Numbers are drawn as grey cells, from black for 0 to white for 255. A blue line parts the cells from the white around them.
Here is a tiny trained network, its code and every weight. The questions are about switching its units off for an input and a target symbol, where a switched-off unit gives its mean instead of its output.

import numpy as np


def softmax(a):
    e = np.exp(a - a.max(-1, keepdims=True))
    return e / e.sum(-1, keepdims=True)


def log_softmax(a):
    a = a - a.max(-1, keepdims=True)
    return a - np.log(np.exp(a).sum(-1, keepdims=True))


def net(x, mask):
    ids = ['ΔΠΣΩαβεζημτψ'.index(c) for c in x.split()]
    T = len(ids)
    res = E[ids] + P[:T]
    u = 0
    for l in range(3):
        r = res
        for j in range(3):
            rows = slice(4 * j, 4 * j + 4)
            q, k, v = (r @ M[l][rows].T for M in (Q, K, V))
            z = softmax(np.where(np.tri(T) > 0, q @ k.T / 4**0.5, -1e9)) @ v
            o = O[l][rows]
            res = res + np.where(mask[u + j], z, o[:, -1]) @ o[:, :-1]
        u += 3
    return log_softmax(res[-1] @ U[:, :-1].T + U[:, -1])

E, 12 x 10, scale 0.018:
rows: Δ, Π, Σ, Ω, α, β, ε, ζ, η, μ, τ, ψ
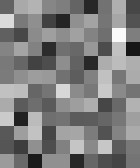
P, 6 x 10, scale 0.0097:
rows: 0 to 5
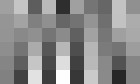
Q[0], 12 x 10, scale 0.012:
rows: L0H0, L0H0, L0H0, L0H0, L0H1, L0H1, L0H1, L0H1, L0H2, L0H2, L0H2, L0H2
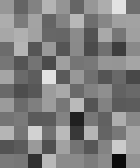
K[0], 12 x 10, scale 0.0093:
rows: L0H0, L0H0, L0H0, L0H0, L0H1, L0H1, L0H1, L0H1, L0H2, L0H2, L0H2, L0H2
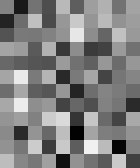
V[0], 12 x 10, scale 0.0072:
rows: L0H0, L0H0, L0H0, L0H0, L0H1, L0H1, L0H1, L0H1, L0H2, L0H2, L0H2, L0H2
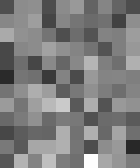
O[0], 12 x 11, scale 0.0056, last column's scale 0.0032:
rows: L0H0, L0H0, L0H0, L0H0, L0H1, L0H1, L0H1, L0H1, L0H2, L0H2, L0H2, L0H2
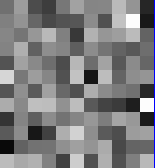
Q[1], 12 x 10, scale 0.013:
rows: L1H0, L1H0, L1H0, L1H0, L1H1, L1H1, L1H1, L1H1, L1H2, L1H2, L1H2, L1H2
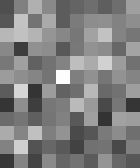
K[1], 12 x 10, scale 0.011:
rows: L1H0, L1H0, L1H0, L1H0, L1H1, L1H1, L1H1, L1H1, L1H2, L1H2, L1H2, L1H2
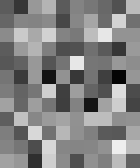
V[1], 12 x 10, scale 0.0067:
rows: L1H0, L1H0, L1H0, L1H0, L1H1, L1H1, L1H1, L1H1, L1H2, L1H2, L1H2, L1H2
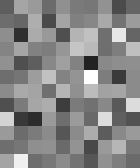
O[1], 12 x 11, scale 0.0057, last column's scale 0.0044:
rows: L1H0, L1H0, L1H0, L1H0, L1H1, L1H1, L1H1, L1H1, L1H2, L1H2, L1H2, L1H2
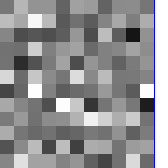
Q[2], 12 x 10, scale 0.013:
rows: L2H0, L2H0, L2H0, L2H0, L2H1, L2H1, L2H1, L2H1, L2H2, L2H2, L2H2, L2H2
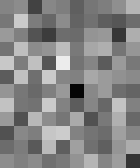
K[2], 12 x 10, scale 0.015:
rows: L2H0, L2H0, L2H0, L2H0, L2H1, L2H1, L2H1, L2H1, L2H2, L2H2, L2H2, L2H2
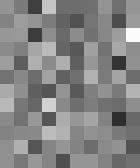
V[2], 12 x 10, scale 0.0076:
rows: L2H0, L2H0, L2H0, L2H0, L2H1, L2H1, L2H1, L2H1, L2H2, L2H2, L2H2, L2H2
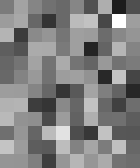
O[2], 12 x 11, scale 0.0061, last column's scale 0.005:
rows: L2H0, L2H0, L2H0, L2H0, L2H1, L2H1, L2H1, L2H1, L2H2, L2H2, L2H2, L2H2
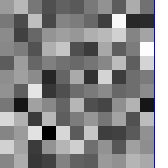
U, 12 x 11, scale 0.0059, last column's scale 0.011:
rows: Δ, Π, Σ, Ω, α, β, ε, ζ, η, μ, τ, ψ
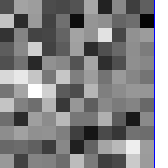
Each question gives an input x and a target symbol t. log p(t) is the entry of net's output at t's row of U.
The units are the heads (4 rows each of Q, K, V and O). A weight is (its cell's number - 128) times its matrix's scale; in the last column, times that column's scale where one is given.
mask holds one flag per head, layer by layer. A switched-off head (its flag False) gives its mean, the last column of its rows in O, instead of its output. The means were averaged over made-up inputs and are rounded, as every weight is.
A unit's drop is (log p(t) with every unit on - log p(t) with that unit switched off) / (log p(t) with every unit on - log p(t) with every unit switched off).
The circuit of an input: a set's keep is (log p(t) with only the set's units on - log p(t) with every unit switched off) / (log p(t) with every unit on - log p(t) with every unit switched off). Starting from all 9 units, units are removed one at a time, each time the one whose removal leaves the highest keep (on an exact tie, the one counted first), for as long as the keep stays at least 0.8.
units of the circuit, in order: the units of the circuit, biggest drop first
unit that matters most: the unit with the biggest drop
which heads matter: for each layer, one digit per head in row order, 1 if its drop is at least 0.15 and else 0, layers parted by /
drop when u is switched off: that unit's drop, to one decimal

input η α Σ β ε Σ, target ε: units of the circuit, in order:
[L1H1 L1H0]
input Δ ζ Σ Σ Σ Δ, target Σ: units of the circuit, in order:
[L0H2 L2H0]
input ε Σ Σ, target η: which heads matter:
000 / 100 / 100
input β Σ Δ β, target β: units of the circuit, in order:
[L1H1 L2H2 L0H2]
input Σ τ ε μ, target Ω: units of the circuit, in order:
[L1H2 L2H1]
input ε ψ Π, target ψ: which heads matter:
001 / 110 / 110
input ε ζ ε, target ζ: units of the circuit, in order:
[L2H2 L1H2]
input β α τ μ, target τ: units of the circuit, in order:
[L0H1 L0H0]
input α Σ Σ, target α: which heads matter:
010 / 110 / 010
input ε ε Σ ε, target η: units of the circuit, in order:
[L2H0]
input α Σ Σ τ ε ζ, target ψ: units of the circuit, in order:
[L0H2 L2H1]
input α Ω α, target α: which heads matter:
001 / 010 / 111
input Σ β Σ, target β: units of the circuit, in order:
[L1H1 L0H2 L1H2]
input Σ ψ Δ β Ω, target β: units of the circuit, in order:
[L0H2 L1H1 L2H2]
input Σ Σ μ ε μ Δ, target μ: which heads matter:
000 / 001 / 100
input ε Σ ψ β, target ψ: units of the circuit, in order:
[L2H1 L1H1 L1H0]
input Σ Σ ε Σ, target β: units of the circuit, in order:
[L2H2]
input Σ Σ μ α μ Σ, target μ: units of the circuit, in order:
[L1H2 L2H0]
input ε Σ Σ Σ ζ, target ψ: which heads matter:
001 / 000 / 010
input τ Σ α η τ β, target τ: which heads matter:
110 / 111 / 001
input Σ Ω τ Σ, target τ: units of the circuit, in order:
[L0H0 L2H2]
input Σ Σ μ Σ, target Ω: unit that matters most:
L1H2
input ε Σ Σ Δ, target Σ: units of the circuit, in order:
[L2H0 L0H2 L1H0]
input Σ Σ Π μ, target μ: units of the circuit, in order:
[L1H2 L2H0]
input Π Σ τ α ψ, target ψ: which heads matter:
000 / 010 / 110
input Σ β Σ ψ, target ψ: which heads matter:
000 / 000 / 110
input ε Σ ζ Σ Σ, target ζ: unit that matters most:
L2H2
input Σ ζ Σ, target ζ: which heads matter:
000 / 010 / 001
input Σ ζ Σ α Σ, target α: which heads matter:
001 / 010 / 010
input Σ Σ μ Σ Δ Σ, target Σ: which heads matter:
001 / 000 / 110
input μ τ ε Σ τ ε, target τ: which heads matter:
110 / 000 / 001
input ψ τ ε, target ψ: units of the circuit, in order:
[L2H1 L1H0 L1H1 L0H0]
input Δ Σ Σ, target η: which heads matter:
000 / 000 / 000
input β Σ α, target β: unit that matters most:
L1H1
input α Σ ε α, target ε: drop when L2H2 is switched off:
0.1
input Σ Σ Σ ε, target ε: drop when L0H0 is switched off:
0.0
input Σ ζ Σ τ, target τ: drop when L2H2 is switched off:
0.3
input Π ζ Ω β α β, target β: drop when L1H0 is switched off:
0.3
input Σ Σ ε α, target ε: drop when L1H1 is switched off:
0.7
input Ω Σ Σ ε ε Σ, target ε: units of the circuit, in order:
[L1H0]
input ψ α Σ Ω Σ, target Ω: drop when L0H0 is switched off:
0.2
